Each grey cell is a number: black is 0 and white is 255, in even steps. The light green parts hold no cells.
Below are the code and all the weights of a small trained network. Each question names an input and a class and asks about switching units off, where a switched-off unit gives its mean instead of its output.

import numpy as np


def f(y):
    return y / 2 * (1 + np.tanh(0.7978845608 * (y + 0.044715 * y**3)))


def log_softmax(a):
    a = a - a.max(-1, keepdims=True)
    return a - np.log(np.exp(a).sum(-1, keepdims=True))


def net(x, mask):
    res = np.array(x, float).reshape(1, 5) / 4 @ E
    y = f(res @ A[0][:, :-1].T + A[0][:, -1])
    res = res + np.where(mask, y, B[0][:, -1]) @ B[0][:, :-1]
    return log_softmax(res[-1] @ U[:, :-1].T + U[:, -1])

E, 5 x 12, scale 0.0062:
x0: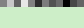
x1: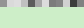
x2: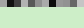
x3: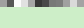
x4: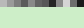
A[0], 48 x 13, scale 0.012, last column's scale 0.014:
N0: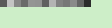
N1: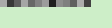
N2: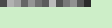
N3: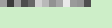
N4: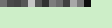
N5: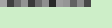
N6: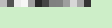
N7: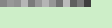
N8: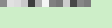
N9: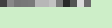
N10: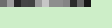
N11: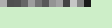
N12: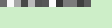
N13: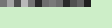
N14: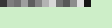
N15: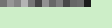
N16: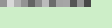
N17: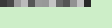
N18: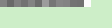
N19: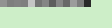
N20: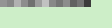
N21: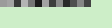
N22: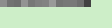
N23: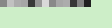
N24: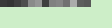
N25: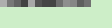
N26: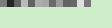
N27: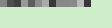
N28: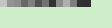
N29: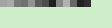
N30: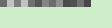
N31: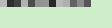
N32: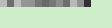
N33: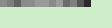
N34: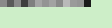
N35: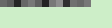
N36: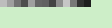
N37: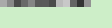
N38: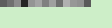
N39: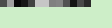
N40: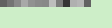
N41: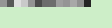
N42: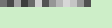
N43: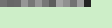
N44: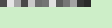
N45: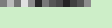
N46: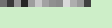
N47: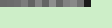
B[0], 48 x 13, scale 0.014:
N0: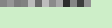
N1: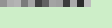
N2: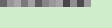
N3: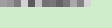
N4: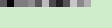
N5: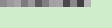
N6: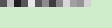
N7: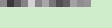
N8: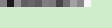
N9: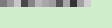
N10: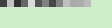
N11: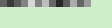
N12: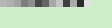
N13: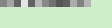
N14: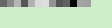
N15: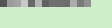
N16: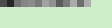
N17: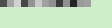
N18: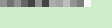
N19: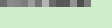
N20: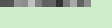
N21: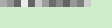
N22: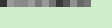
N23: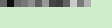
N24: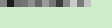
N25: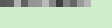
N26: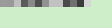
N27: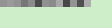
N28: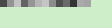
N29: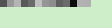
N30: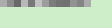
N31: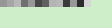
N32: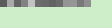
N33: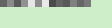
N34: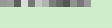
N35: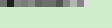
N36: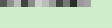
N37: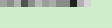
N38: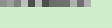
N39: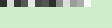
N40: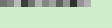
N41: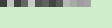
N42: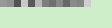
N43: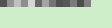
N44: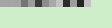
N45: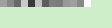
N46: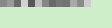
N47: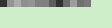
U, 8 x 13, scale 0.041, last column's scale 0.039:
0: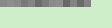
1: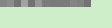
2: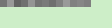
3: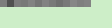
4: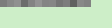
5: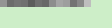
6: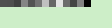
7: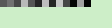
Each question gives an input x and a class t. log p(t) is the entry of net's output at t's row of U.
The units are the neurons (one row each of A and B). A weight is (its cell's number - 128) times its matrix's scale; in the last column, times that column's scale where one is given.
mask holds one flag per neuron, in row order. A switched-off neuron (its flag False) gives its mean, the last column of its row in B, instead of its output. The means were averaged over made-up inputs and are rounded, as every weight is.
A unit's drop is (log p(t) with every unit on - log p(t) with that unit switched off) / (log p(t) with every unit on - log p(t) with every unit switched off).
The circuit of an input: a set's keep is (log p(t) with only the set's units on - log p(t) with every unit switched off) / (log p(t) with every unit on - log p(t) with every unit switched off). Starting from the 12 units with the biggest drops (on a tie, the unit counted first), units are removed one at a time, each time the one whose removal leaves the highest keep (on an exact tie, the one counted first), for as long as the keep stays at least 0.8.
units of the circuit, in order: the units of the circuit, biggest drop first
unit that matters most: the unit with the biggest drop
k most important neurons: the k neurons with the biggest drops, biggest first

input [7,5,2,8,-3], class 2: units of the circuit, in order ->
N6
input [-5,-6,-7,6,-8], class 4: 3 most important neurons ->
N40, N17, N14
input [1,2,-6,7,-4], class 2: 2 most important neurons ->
N6, N41
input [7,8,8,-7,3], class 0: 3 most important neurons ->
N31, N1, N5
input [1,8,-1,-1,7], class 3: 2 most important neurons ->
N8, N23
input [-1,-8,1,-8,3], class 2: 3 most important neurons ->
N39, N10, N8
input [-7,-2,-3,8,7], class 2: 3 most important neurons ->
N6, N41, N45
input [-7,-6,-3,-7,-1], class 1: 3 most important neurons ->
N38, N46, N42
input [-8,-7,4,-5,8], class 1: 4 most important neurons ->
N46, N42, N3, N38
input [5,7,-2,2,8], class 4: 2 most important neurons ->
N29, N28
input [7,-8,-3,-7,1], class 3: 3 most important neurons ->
N35, N4, N24
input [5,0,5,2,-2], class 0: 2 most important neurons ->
N26, N1
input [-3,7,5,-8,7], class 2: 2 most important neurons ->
N39, N10
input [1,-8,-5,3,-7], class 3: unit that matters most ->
N4
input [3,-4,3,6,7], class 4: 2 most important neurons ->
N39, N29
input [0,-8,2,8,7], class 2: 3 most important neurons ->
N6, N41, N8
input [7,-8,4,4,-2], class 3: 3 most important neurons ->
N4, N35, N11
